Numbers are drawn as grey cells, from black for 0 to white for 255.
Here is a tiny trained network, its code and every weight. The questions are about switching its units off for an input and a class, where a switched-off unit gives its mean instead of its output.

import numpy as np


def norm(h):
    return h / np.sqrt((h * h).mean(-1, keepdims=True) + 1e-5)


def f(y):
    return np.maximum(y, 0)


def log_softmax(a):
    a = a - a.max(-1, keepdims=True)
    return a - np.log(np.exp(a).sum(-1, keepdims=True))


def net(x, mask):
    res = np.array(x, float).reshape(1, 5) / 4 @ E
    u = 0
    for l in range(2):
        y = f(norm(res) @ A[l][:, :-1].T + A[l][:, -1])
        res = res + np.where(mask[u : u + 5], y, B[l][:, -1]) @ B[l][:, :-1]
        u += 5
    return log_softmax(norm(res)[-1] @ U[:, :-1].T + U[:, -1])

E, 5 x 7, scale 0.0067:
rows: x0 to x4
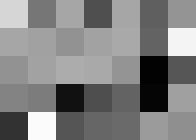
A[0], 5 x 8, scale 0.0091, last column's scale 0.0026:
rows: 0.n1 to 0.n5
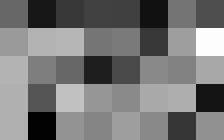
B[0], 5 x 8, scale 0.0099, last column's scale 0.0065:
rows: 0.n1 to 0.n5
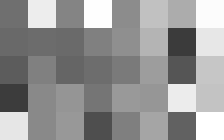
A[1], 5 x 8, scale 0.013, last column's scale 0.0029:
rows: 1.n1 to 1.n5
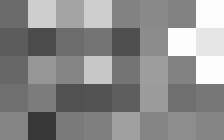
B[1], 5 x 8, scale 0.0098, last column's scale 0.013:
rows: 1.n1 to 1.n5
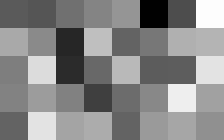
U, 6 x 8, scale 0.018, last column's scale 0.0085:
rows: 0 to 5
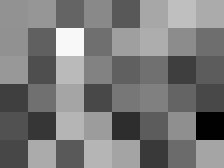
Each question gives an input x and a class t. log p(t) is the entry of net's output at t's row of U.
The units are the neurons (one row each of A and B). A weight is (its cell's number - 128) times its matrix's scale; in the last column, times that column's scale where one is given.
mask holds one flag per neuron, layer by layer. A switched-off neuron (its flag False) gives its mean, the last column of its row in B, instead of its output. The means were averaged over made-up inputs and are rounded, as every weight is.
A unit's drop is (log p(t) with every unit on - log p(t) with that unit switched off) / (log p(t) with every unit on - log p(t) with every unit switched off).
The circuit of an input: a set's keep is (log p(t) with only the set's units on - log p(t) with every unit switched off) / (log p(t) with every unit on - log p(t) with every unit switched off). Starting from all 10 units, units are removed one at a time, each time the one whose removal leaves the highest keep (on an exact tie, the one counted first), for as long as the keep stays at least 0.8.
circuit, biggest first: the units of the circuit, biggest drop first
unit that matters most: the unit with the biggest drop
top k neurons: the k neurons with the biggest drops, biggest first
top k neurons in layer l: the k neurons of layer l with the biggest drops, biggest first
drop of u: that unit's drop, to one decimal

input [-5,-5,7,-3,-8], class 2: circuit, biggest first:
(0.n5)
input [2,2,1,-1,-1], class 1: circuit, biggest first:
(0.n1 1.n1 1.n3)
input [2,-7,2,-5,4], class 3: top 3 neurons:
(0.n1 1.n2 1.n3)
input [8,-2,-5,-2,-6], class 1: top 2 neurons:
(0.n5 1.n3)
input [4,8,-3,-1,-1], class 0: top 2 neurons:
(0.n1 1.n1)
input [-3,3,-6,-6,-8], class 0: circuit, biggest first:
(0.n4 1.n2)
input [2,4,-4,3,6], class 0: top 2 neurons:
(0.n1 1.n1)
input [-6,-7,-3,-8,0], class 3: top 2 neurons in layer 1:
(1.n2 1.n4)
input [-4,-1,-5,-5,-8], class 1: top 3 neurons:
(0.n5 1.n3 0.n1)
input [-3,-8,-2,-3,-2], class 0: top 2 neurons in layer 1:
(1.n1 1.n4)
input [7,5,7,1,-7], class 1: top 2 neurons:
(1.n1 1.n3)
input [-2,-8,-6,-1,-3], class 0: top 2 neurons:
(1.n1 1.n4)
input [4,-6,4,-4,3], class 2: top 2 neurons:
(0.n1 1.n3)
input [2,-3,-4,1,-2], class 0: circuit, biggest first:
(1.n1)
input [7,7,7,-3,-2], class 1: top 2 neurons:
(0.n1 1.n3)
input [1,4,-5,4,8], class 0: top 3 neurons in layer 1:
(1.n1 1.n4 1.n3)
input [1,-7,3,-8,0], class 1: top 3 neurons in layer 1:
(1.n1 1.n3 1.n2)
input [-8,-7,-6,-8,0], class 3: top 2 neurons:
(0.n1 1.n2)
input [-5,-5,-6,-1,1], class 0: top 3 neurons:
(0.n1 1.n1 1.n4)
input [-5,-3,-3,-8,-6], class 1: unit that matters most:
0.n5
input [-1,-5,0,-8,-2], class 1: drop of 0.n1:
0.2
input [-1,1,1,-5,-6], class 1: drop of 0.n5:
0.5
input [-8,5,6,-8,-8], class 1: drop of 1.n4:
-0.1
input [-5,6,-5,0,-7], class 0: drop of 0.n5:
0.0
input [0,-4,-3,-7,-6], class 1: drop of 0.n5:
0.1
